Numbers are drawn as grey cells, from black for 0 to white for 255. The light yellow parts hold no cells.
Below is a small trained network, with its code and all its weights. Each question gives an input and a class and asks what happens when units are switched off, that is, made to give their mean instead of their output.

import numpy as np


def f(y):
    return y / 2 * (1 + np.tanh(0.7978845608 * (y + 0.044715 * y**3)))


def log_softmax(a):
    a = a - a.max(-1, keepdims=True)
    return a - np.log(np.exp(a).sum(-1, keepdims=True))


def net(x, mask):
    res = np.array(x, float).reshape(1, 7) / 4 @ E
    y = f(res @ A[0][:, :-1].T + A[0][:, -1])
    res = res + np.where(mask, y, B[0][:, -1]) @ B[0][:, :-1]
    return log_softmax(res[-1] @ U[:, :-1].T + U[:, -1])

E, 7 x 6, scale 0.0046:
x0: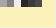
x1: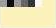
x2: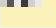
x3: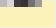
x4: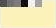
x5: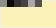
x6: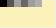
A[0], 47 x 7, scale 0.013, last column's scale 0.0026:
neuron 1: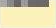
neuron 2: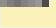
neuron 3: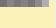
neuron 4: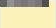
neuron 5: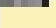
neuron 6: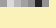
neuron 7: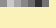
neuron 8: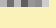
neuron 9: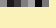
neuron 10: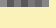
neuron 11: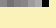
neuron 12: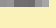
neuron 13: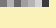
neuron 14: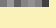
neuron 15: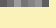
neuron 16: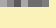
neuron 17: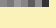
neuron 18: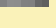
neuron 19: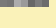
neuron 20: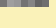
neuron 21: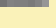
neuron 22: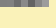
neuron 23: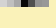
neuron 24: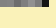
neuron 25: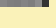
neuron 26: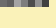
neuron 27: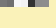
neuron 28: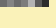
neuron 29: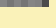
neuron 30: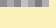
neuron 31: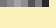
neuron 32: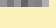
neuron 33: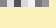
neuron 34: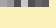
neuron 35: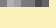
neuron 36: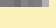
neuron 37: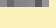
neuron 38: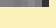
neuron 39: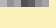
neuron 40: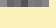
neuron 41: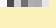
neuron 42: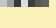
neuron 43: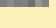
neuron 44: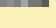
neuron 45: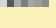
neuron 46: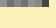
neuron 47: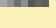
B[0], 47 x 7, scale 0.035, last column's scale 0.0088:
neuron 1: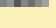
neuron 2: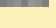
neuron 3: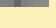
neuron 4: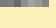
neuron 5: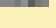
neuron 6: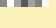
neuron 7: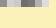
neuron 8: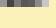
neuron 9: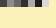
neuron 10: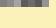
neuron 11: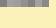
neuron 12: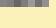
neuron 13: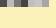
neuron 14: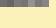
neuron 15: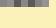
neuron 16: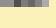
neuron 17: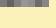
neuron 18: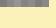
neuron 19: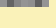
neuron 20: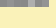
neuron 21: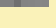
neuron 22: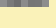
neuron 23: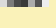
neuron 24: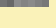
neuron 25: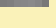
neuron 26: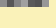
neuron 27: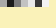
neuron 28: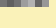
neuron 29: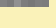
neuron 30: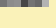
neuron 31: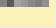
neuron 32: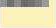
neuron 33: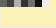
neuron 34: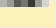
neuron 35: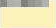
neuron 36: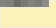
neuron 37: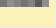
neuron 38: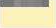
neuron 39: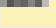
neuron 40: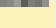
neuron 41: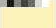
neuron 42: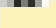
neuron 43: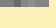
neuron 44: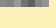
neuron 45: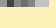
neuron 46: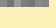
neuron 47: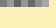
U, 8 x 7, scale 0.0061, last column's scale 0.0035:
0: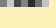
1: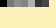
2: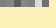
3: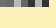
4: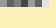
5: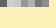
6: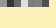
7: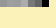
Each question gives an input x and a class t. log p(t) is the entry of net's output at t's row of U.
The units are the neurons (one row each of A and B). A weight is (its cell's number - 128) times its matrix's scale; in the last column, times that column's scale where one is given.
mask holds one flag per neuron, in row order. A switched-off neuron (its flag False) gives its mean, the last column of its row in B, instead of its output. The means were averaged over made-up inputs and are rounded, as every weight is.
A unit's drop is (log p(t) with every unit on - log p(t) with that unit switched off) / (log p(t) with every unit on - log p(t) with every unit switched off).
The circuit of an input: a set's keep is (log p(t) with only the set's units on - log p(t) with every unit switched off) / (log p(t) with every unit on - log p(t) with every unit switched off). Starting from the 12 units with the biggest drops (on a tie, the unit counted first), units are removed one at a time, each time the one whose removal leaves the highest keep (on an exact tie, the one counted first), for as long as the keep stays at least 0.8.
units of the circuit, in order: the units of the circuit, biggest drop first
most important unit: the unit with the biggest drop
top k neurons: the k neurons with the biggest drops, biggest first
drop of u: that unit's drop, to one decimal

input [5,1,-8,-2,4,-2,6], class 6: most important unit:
neuron 6
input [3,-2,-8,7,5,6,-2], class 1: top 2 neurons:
neuron 9; neuron 41
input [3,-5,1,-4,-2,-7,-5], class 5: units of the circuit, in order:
neuron 6; neuron 7
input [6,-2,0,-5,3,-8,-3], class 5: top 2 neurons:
neuron 6; neuron 7
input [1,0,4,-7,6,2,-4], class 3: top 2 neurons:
neuron 27; neuron 23
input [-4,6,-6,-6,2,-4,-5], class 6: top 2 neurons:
neuron 27; neuron 6
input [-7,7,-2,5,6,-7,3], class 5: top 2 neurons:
neuron 41; neuron 42
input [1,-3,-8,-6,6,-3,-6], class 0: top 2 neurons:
neuron 42; neuron 27
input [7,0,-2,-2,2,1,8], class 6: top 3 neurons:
neuron 6; neuron 9; neuron 33
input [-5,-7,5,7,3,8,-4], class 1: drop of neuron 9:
0.2
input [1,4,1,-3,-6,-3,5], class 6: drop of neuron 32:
0.0
